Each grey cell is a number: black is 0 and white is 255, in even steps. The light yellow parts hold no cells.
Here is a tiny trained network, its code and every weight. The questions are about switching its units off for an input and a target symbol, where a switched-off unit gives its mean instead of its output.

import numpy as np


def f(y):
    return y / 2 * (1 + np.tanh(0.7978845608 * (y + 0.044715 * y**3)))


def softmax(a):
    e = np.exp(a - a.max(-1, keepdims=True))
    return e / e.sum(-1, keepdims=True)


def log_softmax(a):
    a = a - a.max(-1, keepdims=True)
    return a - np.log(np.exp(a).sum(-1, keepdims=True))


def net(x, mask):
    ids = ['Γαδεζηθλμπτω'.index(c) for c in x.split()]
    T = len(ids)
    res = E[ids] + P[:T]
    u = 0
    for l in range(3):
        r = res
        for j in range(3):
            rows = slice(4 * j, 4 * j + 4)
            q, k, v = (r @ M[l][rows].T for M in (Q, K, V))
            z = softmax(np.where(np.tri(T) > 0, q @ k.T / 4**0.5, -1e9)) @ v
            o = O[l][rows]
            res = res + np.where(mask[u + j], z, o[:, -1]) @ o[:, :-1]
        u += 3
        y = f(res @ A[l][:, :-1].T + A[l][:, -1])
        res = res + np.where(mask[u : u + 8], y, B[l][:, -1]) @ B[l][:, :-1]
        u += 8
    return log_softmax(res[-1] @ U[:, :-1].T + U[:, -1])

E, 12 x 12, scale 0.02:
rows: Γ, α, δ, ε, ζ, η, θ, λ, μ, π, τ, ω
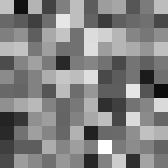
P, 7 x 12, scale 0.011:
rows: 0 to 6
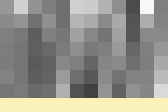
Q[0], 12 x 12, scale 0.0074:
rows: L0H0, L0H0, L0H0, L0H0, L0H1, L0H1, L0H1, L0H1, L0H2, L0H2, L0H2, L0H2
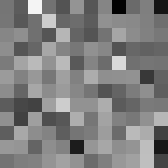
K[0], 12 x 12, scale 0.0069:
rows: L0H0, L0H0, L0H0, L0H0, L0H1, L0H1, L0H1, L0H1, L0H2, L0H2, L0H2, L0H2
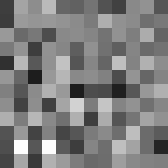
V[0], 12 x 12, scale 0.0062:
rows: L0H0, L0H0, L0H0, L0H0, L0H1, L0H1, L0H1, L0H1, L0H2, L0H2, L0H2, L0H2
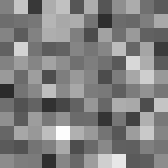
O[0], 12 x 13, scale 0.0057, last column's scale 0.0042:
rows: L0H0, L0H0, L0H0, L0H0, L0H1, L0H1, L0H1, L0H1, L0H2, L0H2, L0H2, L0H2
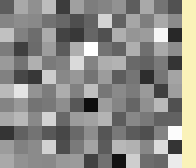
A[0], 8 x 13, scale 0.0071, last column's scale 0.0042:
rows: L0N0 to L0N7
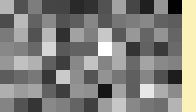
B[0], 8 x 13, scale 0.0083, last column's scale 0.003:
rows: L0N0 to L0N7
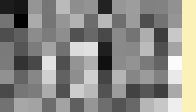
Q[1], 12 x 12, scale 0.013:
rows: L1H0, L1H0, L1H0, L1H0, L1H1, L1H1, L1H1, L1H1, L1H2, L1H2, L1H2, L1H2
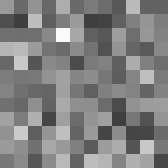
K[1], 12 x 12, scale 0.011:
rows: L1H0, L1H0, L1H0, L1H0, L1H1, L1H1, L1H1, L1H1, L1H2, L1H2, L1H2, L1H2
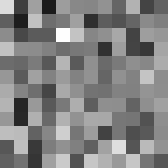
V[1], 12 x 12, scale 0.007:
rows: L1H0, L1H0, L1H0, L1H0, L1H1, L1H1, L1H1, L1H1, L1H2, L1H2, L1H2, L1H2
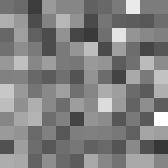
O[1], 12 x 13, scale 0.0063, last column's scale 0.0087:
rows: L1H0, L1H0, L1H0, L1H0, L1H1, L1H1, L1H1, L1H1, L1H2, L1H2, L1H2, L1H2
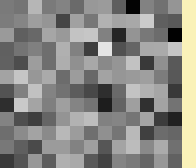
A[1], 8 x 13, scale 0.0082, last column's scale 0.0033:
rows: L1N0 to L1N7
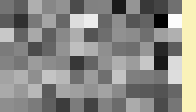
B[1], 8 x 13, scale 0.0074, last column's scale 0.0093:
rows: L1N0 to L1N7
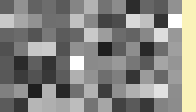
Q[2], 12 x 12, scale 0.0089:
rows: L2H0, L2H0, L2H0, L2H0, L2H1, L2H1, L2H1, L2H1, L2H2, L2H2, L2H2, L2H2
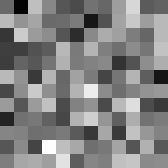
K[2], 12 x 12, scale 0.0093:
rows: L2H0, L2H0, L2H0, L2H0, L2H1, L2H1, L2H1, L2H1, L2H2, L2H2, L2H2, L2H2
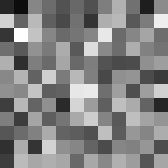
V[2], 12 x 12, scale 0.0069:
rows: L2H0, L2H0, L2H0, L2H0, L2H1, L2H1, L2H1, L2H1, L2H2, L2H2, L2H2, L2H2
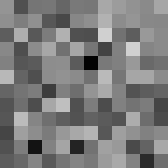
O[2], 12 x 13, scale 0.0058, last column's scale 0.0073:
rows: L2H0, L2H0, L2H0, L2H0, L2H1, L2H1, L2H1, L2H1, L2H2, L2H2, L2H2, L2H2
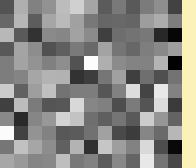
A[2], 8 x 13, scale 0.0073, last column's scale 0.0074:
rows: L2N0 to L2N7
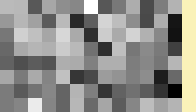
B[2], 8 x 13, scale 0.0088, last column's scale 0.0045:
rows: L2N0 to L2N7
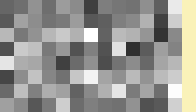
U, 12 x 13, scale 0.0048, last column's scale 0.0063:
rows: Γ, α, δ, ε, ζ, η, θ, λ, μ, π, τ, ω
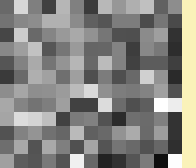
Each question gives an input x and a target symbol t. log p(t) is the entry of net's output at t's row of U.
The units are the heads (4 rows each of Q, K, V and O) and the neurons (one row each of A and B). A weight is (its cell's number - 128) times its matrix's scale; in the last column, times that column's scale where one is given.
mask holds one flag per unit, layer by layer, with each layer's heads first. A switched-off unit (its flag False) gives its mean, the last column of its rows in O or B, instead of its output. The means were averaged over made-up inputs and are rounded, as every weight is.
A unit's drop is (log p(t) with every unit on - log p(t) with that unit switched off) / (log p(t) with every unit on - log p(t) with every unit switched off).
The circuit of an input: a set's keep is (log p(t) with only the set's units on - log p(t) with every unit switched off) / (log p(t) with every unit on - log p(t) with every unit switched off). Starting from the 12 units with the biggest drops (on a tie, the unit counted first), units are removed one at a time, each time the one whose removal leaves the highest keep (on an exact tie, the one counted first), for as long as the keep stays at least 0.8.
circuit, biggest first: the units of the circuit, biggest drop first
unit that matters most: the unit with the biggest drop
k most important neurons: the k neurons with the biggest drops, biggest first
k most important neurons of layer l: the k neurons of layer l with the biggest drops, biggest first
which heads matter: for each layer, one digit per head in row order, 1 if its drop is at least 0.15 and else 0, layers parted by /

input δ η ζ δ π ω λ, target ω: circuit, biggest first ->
L1H2
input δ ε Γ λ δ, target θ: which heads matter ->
001 / 111 / 010
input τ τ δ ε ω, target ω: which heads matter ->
000 / 101 / 000
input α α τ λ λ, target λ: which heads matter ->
000 / 001 / 000
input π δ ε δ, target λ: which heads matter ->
110 / 000 / 001
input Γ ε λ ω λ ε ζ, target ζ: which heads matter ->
101 / 000 / 000
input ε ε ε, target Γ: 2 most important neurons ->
L1N1; L0N4
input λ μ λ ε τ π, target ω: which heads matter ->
000 / 101 / 000
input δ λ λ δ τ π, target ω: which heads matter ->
010 / 101 / 000
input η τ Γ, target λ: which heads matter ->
001 / 000 / 000
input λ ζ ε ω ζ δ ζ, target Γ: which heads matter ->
101 / 011 / 001
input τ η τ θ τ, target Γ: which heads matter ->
111 / 011 / 001
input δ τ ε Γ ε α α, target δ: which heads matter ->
001 / 010 / 110
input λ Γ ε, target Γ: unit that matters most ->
L0H0
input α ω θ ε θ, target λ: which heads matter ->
010 / 000 / 000
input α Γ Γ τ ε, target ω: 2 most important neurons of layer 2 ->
L2N0; L2N6
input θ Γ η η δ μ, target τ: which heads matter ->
001 / 110 / 000
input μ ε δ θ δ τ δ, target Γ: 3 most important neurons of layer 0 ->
L0N4; L0N5; L0N3
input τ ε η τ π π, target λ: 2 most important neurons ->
L1N1; L0N6
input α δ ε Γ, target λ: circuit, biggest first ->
L1N2
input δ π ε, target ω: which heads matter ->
001 / 000 / 000
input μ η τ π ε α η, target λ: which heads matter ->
000 / 001 / 000
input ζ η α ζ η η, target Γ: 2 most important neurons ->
L0N4; L1N1
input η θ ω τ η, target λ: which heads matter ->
000 / 000 / 000
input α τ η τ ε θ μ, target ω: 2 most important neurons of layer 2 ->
L2N6; L2N5
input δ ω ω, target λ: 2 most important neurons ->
L1N1; L0N4
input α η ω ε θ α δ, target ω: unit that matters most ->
L1H0
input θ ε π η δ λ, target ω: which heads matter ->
000 / 001 / 000
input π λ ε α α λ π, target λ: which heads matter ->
111 / 111 / 010
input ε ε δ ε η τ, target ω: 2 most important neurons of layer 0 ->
L0N3; L0N5
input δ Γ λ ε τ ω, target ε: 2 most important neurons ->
L2N3; L0N5
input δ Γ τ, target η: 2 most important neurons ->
L2N5; L0N2
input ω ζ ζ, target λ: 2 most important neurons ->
L1N1; L0N4
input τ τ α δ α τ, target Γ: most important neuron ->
L1N1
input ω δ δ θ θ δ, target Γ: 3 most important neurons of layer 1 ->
L1N1; L1N3; L1N0
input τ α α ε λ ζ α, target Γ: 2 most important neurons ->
L1N1; L2N1
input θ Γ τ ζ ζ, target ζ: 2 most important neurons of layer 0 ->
L0N2; L0N7
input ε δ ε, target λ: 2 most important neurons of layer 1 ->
L1N1; L1N3
